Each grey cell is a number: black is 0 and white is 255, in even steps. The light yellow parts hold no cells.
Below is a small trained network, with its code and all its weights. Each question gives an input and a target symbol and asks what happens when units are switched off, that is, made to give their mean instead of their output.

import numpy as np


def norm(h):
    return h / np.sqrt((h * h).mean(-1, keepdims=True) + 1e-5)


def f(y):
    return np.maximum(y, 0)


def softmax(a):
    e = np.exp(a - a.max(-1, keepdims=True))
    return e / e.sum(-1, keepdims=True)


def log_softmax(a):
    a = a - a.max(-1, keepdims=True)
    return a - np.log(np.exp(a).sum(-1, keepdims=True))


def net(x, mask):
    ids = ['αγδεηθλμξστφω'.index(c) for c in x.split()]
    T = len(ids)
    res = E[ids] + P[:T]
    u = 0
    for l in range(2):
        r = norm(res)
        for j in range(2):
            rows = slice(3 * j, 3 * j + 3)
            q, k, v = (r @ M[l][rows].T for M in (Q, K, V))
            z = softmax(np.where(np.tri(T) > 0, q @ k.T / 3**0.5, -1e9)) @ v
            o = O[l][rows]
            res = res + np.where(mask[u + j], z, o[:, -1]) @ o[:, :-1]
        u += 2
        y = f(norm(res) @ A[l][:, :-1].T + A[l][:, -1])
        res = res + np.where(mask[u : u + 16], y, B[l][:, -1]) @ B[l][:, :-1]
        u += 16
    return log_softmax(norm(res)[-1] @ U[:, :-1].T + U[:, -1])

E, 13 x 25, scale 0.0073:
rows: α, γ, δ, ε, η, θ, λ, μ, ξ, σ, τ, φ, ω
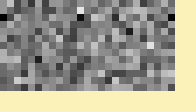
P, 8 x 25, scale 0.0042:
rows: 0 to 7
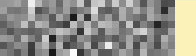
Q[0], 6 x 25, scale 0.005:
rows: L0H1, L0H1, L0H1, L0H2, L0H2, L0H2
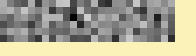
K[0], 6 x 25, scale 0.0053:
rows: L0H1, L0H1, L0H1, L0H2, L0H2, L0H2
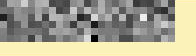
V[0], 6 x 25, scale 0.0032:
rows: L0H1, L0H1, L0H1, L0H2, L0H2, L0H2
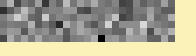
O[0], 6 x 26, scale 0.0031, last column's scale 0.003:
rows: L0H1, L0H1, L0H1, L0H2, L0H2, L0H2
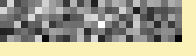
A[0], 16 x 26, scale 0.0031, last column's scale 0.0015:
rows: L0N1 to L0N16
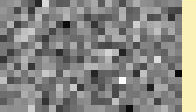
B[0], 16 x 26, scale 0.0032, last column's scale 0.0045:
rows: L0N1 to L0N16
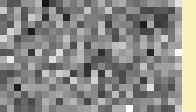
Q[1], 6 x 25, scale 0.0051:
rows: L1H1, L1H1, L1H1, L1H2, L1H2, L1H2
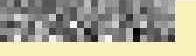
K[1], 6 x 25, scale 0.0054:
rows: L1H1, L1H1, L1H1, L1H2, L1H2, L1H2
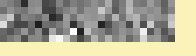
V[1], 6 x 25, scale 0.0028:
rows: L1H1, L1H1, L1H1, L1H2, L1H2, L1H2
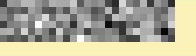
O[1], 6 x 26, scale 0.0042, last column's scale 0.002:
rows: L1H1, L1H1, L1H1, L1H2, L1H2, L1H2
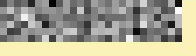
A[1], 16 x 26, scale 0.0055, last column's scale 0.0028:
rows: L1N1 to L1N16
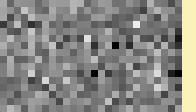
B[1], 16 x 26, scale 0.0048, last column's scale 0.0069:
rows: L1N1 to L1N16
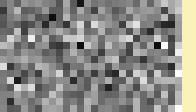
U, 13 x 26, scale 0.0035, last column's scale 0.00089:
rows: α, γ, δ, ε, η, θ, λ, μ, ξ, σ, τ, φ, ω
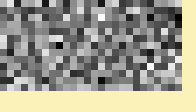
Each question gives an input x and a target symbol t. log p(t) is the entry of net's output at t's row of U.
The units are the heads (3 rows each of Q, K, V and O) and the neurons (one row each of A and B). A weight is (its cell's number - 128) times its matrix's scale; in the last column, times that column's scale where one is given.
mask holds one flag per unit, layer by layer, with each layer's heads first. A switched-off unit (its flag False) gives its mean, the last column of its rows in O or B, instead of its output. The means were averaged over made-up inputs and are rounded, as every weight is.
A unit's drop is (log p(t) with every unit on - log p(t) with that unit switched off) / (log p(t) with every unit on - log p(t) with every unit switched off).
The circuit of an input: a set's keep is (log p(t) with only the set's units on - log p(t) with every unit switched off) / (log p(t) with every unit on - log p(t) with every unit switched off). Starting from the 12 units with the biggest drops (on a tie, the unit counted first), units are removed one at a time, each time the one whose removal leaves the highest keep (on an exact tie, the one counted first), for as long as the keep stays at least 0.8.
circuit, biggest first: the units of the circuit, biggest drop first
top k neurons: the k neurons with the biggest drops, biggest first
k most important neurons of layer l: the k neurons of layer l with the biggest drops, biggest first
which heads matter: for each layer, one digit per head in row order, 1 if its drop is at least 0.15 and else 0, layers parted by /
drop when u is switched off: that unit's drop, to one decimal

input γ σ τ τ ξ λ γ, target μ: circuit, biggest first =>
L1H2
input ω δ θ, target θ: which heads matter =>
10 / 00
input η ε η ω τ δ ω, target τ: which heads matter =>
00 / 10
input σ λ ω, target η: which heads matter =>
00 / 01
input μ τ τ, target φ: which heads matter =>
10 / 00
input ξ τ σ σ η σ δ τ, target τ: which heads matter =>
00 / 10
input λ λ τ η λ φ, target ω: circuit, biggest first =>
L1N6, L0H1
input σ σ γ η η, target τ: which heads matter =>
00 / 01
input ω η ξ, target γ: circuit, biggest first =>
L1H2, L1N4
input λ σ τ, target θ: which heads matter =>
00 / 01
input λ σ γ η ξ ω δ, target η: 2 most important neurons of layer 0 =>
L0N8, L0N9
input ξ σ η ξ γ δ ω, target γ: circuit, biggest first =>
L0H2, L1N4
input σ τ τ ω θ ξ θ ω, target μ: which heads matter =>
10 / 01
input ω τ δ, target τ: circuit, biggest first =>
L1H1, L0H2, L1N12
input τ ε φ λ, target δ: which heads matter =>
00 / 01
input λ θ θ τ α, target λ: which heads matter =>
01 / 00
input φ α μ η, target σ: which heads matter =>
10 / 00
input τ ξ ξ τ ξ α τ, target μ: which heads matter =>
00 / 01
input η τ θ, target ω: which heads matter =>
00 / 00
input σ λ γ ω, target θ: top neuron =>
L1N14
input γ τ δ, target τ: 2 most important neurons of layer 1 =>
L1N12, L1N11
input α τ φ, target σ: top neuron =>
L0N4
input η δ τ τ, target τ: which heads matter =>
00 / 10
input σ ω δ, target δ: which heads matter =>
11 / 10
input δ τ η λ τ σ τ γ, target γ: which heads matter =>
00 / 10
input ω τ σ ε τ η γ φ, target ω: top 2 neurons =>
L1N6, L1N11
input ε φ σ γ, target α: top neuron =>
L1N11
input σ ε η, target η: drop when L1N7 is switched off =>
0.2
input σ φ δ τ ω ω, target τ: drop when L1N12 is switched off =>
0.3
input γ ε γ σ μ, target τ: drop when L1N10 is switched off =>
0.0
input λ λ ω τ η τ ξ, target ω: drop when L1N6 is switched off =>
0.4
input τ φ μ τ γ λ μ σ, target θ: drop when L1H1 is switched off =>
0.1
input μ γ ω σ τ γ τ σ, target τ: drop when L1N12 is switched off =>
0.4
